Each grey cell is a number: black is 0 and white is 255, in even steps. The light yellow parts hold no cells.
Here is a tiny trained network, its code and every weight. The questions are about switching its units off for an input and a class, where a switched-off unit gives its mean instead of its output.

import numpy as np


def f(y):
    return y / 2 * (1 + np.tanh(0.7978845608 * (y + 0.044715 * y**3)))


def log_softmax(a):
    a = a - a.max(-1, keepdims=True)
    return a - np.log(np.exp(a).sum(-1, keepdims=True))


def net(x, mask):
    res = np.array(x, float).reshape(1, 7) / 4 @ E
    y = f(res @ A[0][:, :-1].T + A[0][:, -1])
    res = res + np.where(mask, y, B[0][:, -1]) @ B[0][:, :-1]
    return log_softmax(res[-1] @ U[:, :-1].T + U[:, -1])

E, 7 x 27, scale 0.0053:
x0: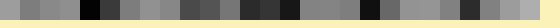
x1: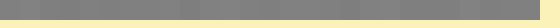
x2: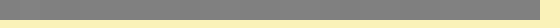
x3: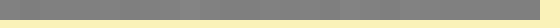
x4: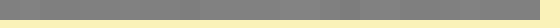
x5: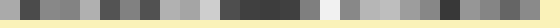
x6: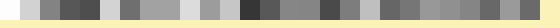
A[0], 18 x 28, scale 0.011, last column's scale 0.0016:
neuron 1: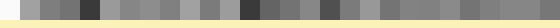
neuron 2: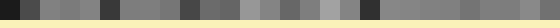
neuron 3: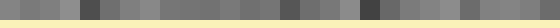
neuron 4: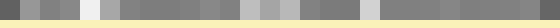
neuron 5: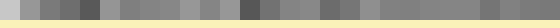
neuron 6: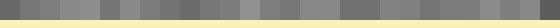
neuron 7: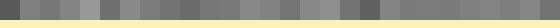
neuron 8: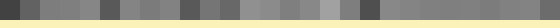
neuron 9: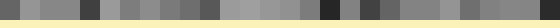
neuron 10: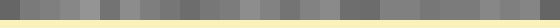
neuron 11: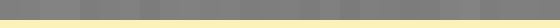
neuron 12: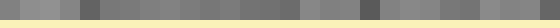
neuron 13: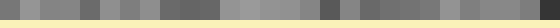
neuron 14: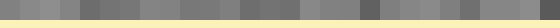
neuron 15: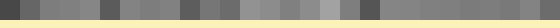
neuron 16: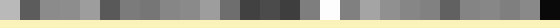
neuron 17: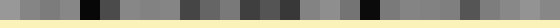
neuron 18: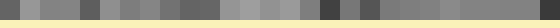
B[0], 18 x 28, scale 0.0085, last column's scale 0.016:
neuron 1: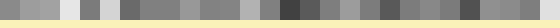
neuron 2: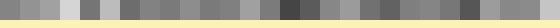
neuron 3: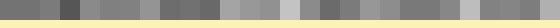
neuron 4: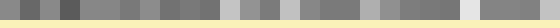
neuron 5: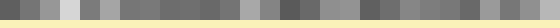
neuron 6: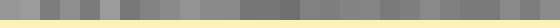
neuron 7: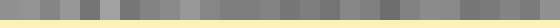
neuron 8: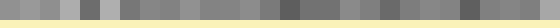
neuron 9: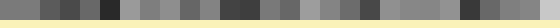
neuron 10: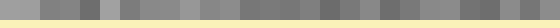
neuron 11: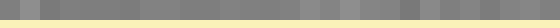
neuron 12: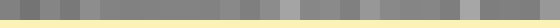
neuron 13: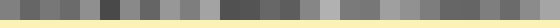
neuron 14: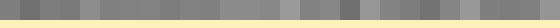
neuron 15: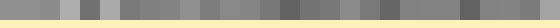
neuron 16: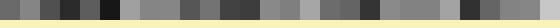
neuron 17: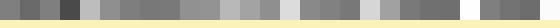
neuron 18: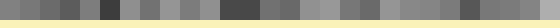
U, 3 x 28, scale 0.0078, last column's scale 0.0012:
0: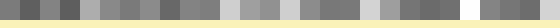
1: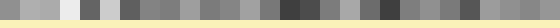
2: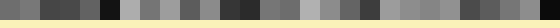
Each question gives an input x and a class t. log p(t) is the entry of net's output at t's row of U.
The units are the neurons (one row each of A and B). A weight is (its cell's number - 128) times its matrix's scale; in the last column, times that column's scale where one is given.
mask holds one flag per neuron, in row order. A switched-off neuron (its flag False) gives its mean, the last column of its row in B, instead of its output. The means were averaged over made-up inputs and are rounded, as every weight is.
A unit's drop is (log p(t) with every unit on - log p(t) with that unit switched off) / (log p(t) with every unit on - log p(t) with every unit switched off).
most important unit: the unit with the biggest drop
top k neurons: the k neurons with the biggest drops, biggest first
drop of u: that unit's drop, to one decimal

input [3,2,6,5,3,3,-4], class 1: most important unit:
neuron 2
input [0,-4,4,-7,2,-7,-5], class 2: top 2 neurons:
(neuron 9; neuron 1)
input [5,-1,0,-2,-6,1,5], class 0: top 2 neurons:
(neuron 17; neuron 2)
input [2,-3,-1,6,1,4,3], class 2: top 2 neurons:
(neuron 16; neuron 2)
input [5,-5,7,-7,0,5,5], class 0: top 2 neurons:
(neuron 17; neuron 9)
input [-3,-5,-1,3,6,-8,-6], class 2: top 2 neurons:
(neuron 9; neuron 1)
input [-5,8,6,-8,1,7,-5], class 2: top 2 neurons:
(neuron 16; neuron 17)
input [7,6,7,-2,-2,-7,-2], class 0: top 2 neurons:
(neuron 17; neuron 16)
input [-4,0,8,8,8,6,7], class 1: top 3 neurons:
(neuron 1; neuron 17; neuron 9)
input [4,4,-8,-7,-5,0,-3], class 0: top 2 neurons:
(neuron 17; neuron 1)
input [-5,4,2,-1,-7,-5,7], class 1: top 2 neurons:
(neuron 17; neuron 1)
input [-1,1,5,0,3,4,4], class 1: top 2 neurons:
(neuron 9; neuron 18)
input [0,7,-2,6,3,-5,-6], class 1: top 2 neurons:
(neuron 2; neuron 16)
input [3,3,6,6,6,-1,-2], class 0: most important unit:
neuron 1
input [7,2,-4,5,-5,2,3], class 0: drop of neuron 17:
0.3
